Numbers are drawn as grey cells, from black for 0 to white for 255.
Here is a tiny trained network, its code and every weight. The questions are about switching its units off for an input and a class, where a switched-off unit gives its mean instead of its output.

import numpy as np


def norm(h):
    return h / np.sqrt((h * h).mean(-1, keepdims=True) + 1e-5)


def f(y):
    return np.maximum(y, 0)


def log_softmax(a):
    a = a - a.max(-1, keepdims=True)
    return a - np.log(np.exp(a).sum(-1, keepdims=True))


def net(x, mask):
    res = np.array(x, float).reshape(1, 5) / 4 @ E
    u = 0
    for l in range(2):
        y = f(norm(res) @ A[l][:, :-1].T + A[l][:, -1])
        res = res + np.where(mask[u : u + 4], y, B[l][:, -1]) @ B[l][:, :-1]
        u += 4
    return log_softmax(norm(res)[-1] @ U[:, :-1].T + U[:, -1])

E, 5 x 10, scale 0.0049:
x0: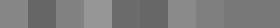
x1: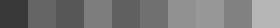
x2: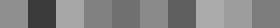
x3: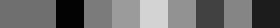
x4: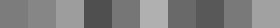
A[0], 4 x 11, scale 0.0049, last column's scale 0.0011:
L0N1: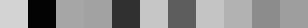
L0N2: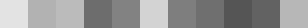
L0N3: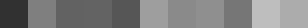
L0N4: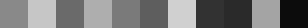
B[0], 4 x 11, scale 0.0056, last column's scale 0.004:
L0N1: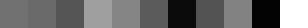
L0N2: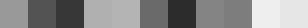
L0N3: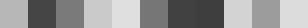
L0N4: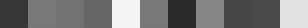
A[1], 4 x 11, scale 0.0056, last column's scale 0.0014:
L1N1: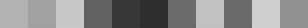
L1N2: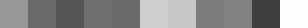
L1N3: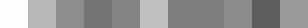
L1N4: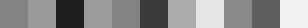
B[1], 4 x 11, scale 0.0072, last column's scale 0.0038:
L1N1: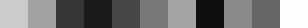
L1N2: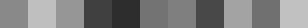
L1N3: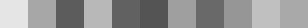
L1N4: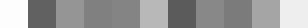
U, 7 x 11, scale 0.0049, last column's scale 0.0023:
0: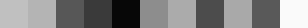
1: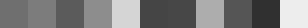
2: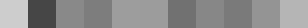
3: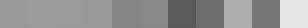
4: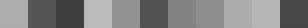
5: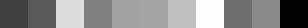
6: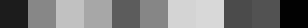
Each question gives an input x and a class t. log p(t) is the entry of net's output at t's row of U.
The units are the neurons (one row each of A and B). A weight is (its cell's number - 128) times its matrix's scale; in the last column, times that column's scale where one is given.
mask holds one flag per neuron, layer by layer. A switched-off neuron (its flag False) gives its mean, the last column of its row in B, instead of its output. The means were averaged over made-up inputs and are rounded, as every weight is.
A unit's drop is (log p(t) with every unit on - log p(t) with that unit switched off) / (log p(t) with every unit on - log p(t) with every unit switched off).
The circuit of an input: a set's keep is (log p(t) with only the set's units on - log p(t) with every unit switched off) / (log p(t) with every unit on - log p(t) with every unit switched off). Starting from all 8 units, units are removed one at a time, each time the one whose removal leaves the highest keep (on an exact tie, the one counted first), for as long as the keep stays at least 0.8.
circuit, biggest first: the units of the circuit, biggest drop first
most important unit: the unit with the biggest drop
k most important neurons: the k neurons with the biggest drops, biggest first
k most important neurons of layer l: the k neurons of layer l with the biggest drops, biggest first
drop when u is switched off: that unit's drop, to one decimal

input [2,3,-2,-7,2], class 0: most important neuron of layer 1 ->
(L1N1)
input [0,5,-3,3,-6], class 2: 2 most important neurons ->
(L1N4 L0N1)
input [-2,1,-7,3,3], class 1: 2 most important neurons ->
(L0N4 L1N1)
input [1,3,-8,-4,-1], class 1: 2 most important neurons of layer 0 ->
(L0N4 L0N2)
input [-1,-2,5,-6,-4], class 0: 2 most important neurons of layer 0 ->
(L0N4 L0N3)
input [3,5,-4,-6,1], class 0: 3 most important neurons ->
(L1N1 L0N1 L0N2)
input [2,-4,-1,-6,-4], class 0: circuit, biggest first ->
(L1N1 L0N3)
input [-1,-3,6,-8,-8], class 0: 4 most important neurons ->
(L1N1 L0N4 L0N3 L0N2)
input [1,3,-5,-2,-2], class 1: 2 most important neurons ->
(L0N4 L0N2)
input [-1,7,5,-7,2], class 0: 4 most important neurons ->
(L1N1 L0N4 L0N2 L1N4)
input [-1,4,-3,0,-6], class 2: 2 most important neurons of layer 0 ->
(L0N1 L0N2)
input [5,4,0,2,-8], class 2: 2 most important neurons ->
(L1N4 L1N1)
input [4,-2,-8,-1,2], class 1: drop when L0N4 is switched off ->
0.5
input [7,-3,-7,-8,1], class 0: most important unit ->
L1N1
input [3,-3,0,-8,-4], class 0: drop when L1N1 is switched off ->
0.8
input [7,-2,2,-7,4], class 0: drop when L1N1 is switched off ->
0.9
